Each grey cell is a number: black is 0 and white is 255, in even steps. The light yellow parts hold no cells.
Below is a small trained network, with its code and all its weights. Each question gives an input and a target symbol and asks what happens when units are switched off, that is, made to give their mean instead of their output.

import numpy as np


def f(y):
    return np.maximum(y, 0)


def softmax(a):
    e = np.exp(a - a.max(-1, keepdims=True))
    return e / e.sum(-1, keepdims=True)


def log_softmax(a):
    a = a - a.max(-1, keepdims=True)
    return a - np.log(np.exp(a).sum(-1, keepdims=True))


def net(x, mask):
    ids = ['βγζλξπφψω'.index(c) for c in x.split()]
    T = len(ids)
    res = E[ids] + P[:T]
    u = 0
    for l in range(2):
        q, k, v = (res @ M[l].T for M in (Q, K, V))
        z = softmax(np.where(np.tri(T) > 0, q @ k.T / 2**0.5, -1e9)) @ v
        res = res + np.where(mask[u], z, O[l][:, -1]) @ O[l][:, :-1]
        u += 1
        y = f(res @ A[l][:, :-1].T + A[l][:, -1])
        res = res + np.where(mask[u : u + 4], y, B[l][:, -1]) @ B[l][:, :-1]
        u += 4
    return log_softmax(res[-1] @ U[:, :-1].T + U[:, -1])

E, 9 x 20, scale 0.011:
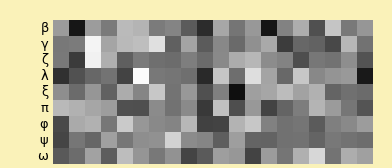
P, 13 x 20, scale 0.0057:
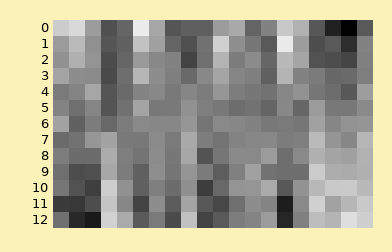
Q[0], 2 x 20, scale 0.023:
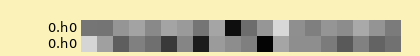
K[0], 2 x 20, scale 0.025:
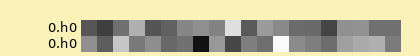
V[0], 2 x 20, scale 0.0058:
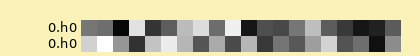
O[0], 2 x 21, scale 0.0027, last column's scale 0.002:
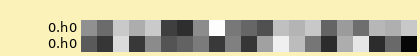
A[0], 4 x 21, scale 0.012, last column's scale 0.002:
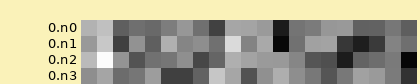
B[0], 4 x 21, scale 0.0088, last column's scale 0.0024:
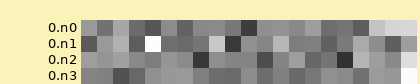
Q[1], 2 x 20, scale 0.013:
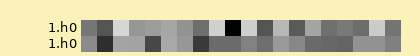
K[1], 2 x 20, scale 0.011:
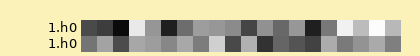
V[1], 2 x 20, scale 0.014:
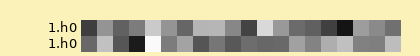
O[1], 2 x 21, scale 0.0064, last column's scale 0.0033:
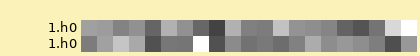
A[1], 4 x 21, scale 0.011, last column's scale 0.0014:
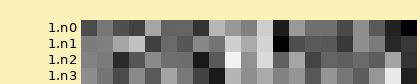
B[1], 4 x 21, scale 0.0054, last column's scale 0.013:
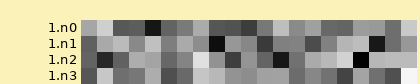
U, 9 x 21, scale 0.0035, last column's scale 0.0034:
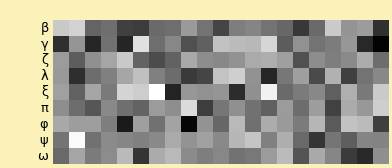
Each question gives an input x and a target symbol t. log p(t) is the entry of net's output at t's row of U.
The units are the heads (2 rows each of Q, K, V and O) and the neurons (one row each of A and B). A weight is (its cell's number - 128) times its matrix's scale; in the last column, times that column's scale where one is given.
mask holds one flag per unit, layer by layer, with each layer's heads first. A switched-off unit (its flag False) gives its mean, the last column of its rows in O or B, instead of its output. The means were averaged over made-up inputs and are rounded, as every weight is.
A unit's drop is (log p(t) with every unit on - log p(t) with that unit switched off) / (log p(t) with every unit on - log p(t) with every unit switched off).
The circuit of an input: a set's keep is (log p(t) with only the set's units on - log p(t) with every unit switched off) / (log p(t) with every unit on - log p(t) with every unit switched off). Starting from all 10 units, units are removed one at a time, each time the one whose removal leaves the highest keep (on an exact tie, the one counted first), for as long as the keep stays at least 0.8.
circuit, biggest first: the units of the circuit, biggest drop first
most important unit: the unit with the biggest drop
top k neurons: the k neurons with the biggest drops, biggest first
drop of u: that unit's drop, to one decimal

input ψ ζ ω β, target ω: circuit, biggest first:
[1.h0]
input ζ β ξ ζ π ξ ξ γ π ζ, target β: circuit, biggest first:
[1.h0 1.n0 1.n2]
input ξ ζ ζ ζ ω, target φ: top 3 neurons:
[0.n1 0.n0 1.n3]
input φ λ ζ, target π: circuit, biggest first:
[1.h0 0.h0 1.n2]
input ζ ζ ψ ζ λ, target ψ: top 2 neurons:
[0.n1 1.n3]
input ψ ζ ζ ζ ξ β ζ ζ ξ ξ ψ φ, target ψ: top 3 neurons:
[1.n3 1.n2 0.n3]
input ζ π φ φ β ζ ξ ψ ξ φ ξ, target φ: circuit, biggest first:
[1.h0 0.n3]
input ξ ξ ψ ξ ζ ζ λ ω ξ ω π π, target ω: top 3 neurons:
[1.n1 0.n2 1.n0]
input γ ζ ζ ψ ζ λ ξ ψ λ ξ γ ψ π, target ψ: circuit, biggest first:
[1.h0 0.h0 1.n3]
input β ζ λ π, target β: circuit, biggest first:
[1.h0 1.n0 1.n2 0.n2]
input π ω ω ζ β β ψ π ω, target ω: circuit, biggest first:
[1.h0 1.n1]
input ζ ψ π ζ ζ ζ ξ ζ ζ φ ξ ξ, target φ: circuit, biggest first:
[1.h0 0.n3 0.h0]
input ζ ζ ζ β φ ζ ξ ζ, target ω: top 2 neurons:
[1.n1 0.n1]
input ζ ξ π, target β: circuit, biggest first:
[1.h0 1.n0 0.n2 1.n2]
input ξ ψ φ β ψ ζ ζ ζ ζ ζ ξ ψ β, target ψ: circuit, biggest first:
[1.h0 1.n3]
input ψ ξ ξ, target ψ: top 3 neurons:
[0.n1 1.n3 1.n2]
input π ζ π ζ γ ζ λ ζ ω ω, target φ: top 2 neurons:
[0.n0 0.n1]
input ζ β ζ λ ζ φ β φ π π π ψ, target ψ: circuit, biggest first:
[0.h0 1.h0 0.n1 1.n3]
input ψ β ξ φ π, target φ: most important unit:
0.h0
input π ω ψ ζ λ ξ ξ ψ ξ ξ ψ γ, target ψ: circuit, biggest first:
[1.h0 1.n3]
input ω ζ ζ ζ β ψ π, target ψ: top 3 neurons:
[1.n3 0.n1 0.n0]
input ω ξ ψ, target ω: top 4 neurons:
[0.n0 0.n2 1.n1 1.n0]
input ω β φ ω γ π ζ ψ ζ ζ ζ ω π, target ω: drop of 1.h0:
1.7
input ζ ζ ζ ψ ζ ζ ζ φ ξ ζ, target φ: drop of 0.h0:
0.2
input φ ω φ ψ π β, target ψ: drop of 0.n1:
0.6
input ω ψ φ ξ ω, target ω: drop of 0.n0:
0.1
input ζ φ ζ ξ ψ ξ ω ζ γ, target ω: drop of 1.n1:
0.2
